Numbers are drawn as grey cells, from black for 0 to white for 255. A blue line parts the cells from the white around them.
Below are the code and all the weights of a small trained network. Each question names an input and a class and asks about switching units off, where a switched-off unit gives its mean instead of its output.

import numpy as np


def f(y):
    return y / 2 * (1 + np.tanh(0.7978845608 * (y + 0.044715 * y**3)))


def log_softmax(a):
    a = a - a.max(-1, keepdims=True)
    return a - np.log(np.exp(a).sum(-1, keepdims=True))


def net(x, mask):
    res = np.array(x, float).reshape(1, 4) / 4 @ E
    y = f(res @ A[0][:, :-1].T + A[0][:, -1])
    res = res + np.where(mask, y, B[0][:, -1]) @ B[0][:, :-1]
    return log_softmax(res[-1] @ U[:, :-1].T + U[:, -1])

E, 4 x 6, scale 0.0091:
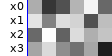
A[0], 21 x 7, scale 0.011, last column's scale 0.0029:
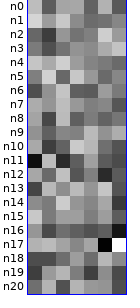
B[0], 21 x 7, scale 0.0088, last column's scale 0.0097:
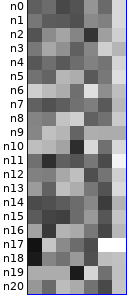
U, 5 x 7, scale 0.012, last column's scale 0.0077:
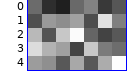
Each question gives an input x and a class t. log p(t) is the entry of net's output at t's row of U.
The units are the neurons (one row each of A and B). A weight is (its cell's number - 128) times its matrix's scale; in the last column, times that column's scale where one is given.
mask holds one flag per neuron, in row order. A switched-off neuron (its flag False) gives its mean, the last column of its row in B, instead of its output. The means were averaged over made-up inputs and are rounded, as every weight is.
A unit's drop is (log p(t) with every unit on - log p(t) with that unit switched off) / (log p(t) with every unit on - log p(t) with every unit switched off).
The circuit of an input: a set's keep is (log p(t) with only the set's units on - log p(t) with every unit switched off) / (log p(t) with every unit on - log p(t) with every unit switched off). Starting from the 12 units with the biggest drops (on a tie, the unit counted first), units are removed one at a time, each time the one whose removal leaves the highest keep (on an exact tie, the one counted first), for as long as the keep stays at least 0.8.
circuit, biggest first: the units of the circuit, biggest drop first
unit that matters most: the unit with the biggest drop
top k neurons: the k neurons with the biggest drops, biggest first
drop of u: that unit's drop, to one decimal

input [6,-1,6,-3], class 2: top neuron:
[n20]
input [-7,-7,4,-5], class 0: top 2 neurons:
[n11, n10]
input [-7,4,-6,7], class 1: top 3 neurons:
[n17, n12, n10]
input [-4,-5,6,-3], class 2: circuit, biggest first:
[n13, n17]
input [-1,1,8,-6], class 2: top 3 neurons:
[n13, n17, n20]
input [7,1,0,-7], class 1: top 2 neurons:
[n18, n2]
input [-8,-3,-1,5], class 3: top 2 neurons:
[n19, n6]
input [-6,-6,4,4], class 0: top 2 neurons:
[n11, n10]
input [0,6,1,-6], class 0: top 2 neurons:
[n17, n0]
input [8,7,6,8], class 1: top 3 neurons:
[n17, n5, n11]
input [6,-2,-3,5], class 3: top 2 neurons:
[n10, n18]
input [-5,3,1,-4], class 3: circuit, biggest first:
[n19, n6]
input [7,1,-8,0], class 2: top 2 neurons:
[n8, n12]
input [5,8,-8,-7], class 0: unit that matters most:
n0
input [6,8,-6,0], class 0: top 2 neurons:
[n0, n15]
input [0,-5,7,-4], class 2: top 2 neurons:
[n13, n20]
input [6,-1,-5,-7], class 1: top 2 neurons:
[n18, n2]
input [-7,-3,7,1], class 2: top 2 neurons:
[n13, n5]
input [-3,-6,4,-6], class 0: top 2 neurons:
[n11, n17]
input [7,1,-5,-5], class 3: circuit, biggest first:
[n10]
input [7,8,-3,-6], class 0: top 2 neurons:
[n15, n0]
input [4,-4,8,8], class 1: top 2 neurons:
[n17, n16]
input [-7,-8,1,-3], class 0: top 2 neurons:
[n11, n10]
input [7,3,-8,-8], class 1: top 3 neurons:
[n3, n18, n2]
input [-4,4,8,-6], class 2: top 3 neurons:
[n13, n17, n20]
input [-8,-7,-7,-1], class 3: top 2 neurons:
[n6, n19]
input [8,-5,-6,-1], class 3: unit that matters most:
n10
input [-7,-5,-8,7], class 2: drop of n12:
0.5
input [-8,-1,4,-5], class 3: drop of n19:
0.4
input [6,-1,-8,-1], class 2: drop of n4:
0.0
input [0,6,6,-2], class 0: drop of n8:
0.1
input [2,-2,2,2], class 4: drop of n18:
0.4
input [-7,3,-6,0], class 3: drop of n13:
0.2
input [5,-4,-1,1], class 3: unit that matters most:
n10
